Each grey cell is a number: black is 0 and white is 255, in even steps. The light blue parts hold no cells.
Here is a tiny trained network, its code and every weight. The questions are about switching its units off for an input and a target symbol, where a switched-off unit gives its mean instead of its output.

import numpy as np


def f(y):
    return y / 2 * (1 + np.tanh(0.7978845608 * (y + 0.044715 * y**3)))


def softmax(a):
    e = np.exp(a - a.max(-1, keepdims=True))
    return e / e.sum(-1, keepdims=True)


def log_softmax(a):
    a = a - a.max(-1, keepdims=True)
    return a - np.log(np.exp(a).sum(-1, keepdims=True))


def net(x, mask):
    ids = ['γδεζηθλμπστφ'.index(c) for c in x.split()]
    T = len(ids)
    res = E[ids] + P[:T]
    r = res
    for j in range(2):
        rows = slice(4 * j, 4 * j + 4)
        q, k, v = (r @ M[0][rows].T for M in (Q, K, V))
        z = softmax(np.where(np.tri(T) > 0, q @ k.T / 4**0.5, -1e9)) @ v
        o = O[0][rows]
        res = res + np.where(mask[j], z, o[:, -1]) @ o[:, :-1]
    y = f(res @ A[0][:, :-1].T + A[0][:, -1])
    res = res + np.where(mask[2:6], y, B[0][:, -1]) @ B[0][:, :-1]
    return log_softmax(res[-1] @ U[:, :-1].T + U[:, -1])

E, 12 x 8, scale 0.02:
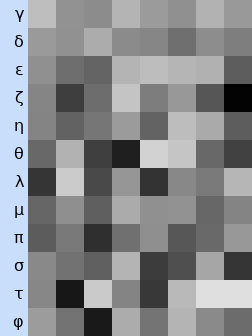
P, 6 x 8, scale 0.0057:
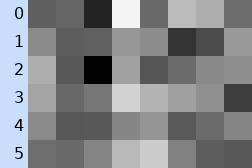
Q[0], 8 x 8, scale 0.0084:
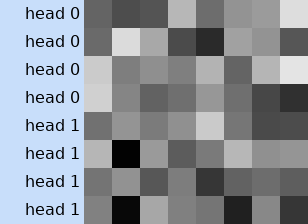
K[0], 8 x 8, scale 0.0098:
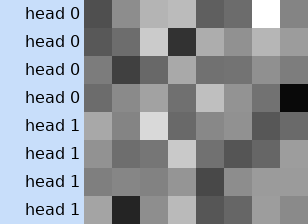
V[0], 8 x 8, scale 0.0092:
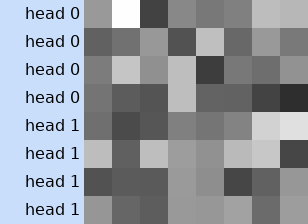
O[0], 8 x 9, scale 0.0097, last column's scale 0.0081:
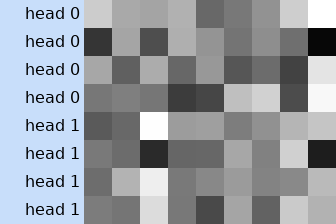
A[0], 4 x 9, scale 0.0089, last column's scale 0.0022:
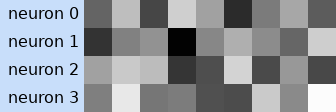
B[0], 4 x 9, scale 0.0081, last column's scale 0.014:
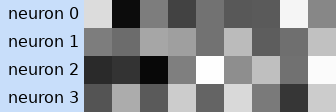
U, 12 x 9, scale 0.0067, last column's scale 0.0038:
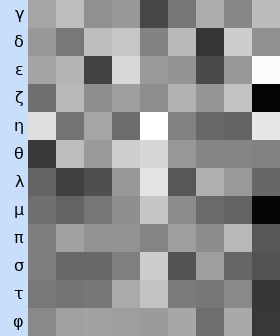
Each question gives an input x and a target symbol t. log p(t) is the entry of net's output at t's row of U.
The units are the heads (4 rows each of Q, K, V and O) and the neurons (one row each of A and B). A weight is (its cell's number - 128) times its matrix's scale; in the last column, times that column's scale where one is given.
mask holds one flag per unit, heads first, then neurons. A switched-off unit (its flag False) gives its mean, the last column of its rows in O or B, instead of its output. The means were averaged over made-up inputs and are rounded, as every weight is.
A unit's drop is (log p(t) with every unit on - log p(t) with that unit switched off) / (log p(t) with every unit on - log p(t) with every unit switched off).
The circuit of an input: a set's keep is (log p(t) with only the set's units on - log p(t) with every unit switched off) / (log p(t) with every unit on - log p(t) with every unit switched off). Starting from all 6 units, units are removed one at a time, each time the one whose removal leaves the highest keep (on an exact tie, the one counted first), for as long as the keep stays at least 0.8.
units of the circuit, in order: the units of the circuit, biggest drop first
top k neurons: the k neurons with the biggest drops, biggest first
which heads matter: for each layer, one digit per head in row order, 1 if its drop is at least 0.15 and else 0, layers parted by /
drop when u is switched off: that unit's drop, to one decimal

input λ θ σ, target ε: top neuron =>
neuron 3
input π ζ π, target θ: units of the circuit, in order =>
head 1; head 0; neuron 1
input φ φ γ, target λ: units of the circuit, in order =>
neuron 2; head 1; head 0
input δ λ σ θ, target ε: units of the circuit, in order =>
head 1; head 0
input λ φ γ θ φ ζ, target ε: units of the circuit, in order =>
head 1; head 0
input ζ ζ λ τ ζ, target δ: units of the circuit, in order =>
neuron 2; head 1
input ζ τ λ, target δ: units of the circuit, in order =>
head 0; neuron 0; neuron 2
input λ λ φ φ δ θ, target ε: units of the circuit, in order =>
head 0; head 1
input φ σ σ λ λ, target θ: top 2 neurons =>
neuron 3; neuron 2
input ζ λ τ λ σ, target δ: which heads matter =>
01
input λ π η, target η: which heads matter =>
11
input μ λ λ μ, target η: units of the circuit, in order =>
neuron 3; head 0
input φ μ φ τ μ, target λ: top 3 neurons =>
neuron 2; neuron 3; neuron 1
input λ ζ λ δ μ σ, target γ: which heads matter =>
00
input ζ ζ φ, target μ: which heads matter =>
10
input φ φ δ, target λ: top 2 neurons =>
neuron 2; neuron 1
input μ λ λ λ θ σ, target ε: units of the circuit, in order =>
head 0; head 1; neuron 2
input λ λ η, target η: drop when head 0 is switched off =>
0.4
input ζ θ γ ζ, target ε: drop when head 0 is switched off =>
0.3
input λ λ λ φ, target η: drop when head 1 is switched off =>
0.3
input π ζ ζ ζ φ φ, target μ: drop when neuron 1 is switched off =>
0.4
